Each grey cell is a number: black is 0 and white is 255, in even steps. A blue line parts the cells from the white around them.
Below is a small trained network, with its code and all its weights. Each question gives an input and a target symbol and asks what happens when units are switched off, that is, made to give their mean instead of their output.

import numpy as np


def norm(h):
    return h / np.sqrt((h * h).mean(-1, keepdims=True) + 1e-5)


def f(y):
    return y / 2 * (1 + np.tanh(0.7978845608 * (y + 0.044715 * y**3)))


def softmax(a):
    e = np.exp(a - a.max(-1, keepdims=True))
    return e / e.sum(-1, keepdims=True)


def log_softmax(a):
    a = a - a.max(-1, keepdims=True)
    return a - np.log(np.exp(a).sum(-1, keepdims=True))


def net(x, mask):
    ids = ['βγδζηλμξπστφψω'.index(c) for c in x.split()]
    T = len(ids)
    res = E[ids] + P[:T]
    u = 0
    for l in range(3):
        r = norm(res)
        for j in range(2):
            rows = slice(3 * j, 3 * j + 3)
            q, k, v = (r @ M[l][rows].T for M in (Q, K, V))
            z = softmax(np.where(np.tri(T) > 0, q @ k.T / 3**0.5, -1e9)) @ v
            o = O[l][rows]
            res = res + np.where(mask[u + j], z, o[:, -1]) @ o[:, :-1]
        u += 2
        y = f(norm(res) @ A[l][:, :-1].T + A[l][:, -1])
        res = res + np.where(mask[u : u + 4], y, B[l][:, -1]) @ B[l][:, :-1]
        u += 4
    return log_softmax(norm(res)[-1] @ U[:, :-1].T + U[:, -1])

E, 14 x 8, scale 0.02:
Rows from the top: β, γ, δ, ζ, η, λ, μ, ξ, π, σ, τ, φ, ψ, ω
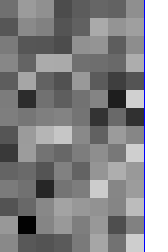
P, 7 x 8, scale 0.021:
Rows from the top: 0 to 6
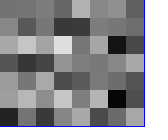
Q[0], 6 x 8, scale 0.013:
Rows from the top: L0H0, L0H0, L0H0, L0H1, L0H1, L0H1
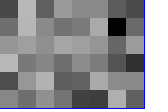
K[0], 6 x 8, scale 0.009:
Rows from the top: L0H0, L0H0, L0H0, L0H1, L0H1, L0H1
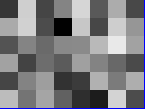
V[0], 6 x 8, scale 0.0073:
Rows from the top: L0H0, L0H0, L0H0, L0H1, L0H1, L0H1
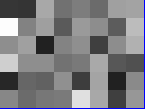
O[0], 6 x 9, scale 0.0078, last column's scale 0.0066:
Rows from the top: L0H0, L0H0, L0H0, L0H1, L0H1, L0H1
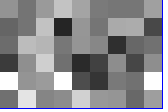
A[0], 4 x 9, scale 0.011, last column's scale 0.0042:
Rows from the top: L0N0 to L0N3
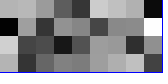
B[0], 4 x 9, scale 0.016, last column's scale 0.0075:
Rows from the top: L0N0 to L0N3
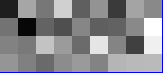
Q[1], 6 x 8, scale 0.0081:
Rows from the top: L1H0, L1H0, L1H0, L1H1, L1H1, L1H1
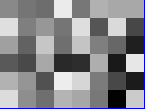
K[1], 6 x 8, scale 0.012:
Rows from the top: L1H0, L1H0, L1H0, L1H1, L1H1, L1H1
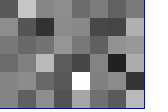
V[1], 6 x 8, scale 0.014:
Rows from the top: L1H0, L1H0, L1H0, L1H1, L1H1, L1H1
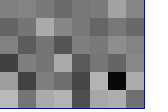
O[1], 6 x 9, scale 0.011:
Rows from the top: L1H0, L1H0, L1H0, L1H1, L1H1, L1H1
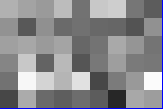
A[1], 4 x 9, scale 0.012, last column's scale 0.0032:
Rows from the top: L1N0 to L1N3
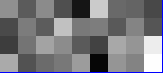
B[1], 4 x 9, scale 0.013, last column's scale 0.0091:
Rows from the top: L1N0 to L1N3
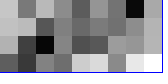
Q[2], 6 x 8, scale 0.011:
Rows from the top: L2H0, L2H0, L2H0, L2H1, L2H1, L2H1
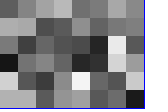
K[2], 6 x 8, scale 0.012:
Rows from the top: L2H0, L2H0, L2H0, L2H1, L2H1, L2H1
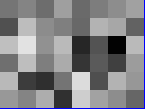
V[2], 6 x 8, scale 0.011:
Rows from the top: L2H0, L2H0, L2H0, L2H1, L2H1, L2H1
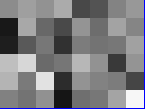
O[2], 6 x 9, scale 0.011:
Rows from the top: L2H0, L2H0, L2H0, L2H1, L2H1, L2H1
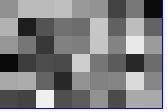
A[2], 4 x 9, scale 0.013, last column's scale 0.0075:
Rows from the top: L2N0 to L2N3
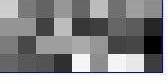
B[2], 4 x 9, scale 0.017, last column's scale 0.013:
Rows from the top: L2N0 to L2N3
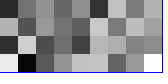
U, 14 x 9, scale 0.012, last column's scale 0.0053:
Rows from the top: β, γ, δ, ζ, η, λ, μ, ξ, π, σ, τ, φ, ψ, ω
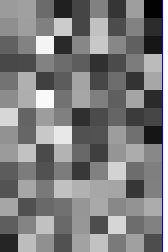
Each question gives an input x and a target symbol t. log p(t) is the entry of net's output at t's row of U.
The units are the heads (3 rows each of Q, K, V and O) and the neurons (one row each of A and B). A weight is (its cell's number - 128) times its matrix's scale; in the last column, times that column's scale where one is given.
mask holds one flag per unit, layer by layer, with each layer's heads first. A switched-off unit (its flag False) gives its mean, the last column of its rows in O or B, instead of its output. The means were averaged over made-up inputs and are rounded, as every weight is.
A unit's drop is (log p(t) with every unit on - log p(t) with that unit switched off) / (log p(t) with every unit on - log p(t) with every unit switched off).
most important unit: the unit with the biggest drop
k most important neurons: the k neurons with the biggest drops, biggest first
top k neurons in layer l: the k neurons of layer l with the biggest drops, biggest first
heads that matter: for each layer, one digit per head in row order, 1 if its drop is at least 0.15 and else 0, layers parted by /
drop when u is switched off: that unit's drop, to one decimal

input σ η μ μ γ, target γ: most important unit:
L0N0
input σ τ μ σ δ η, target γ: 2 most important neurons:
(L1N3; L2N1)
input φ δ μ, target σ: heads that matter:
01 / 01 / 00
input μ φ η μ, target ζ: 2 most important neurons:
(L0N1; L2N3)
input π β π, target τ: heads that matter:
11 / 01 / 00
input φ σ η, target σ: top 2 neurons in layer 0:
(L0N2; L0N0)
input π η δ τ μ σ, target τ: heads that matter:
11 / 01 / 00
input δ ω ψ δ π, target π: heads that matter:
00 / 01 / 00
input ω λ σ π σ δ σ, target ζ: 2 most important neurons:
(L0N1; L0N2)
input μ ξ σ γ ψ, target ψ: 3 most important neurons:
(L2N0; L0N2; L2N3)
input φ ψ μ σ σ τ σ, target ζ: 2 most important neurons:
(L0N1; L1N2)
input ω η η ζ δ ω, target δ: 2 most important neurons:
(L0N1; L2N3)
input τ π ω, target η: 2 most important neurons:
(L1N3; L0N1)
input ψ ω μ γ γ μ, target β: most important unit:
L1H1
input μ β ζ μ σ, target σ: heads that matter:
01 / 00 / 11
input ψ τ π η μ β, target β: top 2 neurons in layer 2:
(L2N1; L2N3)
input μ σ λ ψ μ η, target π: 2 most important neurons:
(L0N1; L0N2)
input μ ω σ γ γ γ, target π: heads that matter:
00 / 00 / 01
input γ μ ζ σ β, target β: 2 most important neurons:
(L1N3; L0N0)
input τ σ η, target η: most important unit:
L1N3
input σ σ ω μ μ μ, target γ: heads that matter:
10 / 10 / 00
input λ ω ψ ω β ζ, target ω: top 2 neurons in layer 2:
(L2N2; L2N3)
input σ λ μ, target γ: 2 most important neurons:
(L2N2; L2N1)
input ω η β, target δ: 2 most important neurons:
(L0N1; L2N3)
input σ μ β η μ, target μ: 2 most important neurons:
(L0N2; L1N3)
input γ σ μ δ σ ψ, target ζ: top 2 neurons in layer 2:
(L2N0; L2N3)
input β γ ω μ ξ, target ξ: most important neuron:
(L1N2)
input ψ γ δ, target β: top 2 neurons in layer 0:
(L0N1; L0N3)
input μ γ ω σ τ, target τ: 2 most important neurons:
(L0N2; L0N0)
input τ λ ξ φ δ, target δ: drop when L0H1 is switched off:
-0.1
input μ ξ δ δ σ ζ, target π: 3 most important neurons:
(L0N1; L0N2; L2N3)
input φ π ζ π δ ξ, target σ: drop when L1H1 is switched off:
0.8
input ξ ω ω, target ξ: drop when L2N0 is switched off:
0.2
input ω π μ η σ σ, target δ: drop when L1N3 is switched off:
0.0
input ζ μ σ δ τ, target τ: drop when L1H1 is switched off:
-0.1
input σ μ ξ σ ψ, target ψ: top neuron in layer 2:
(L2N0)
